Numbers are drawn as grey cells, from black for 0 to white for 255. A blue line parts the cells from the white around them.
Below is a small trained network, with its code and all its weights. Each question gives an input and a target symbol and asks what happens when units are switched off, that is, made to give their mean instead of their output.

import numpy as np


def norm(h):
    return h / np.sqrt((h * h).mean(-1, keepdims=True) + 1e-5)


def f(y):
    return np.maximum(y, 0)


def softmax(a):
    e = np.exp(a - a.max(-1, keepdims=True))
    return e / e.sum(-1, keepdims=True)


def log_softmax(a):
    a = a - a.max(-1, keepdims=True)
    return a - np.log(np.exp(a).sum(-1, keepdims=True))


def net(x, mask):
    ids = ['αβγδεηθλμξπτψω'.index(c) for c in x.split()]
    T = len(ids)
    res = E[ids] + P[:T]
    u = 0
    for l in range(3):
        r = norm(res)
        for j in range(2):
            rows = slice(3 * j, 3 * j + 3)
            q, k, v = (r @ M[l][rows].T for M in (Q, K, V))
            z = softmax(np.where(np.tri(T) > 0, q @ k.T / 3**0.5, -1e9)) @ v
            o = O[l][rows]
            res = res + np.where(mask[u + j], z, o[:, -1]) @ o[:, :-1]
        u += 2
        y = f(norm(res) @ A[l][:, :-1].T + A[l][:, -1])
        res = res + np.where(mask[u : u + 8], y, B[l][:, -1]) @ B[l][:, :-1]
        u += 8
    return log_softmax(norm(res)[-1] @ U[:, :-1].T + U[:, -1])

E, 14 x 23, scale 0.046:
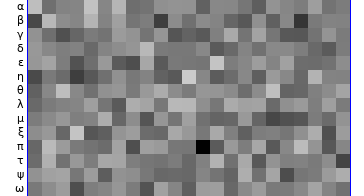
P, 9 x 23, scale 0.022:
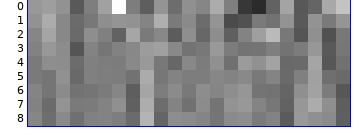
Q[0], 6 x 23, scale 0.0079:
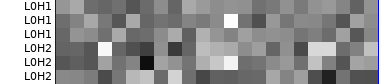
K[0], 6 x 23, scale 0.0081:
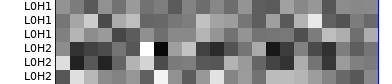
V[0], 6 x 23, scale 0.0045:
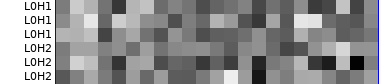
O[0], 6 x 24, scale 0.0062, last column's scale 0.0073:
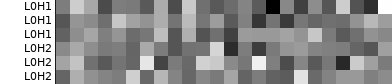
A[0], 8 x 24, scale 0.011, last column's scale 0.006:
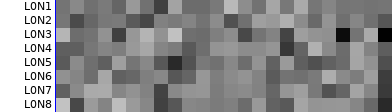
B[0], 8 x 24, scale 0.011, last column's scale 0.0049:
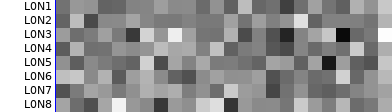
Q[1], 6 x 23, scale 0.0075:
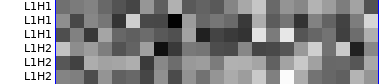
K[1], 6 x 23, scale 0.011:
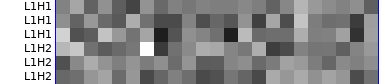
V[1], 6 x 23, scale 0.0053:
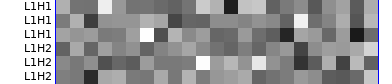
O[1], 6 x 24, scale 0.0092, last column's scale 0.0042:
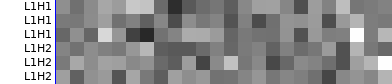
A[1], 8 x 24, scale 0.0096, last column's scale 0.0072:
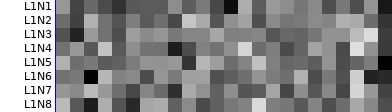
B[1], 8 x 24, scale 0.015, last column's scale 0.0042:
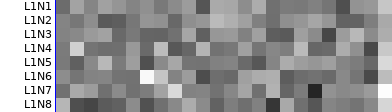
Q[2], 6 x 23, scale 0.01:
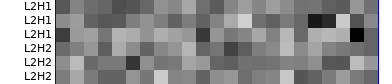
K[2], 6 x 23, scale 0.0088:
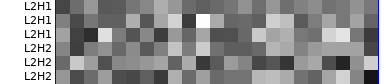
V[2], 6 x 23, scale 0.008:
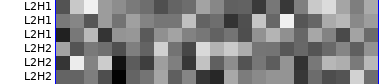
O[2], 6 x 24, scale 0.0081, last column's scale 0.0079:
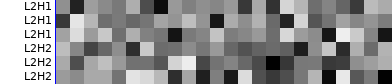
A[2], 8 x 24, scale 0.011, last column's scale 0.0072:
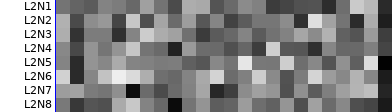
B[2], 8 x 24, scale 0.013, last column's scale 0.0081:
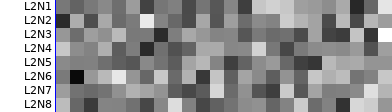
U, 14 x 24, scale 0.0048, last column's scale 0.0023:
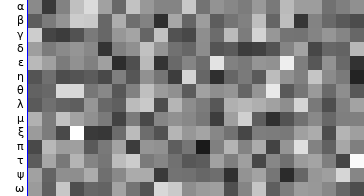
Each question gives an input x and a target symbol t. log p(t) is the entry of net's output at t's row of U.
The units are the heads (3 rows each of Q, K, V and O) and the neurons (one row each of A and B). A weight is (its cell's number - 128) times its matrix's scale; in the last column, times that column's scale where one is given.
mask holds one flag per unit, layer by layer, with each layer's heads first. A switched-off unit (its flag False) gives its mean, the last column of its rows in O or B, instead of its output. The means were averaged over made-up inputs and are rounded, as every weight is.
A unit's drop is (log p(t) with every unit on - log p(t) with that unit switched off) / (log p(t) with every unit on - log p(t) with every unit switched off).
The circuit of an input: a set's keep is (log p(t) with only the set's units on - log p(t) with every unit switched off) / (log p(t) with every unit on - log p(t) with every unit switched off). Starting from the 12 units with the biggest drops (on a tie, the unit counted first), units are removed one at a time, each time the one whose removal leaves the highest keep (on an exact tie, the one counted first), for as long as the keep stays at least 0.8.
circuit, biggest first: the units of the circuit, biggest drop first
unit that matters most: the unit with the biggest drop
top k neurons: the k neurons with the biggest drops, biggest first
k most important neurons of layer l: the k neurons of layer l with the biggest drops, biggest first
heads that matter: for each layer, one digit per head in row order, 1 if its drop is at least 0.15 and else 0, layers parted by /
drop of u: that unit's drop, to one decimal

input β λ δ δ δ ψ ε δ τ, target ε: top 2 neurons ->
[L2N8, L2N4]
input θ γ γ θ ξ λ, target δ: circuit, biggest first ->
[L1H1, L1H2, L2H2]
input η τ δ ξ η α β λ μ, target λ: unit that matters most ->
L1H2
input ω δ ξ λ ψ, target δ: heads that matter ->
01 / 01 / 01
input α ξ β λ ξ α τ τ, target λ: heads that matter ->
01 / 11 / 01
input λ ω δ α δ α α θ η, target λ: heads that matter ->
01 / 00 / 01
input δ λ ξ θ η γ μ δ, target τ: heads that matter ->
01 / 00 / 10
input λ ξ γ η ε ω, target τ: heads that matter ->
00 / 00 / 10
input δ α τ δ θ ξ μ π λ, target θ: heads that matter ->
01 / 11 / 01
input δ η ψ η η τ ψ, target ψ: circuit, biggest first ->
[L1N7, L2N7]
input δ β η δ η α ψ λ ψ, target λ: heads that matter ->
01 / 01 / 01
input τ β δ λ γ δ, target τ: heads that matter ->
01 / 01 / 10
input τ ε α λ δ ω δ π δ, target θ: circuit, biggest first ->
[L0H2, L2H1]
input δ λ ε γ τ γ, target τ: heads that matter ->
01 / 01 / 10
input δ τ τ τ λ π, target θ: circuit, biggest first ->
[L2H2, L0H2, L2H1]
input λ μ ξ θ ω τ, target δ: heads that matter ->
01 / 00 / 01
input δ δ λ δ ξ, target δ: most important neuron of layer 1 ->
[L1N5]
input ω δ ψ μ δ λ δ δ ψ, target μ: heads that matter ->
01 / 11 / 00
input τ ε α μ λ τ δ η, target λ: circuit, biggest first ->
[L2H2, L0N8, L1H1]
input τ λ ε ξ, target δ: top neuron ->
[L1N3]
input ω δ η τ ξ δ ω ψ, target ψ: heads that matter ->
00 / 00 / 00
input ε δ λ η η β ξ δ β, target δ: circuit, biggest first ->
[L0H2, L2H2, L0H1]
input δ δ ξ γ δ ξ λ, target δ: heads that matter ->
00 / 11 / 11
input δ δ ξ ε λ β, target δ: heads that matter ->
01 / 11 / 11
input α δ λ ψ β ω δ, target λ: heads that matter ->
01 / 10 / 01
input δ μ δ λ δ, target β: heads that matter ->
01 / 01 / 00
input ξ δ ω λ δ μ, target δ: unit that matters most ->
L0H2
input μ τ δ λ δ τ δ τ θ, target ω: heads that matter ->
01 / 01 / 00
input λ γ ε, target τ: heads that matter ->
01 / 00 / 10
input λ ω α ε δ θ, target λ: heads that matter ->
01 / 00 / 01
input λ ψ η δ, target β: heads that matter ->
01 / 00 / 00
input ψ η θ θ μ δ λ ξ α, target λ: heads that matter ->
01 / 01 / 01
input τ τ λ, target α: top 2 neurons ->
[L2N6, L1N4]
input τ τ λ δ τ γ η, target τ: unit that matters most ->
L2H1
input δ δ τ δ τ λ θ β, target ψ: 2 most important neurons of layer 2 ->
[L2N8, L2N5]
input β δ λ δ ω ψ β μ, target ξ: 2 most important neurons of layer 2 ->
[L2N2, L2N4]
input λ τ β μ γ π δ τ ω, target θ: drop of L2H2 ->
0.2
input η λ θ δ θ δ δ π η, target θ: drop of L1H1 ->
0.0
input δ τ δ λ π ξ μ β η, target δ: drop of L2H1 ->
0.1
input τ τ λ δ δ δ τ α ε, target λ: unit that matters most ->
L2H2
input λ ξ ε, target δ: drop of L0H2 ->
1.3
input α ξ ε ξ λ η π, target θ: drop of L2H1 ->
0.2
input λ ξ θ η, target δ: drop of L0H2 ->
2.2
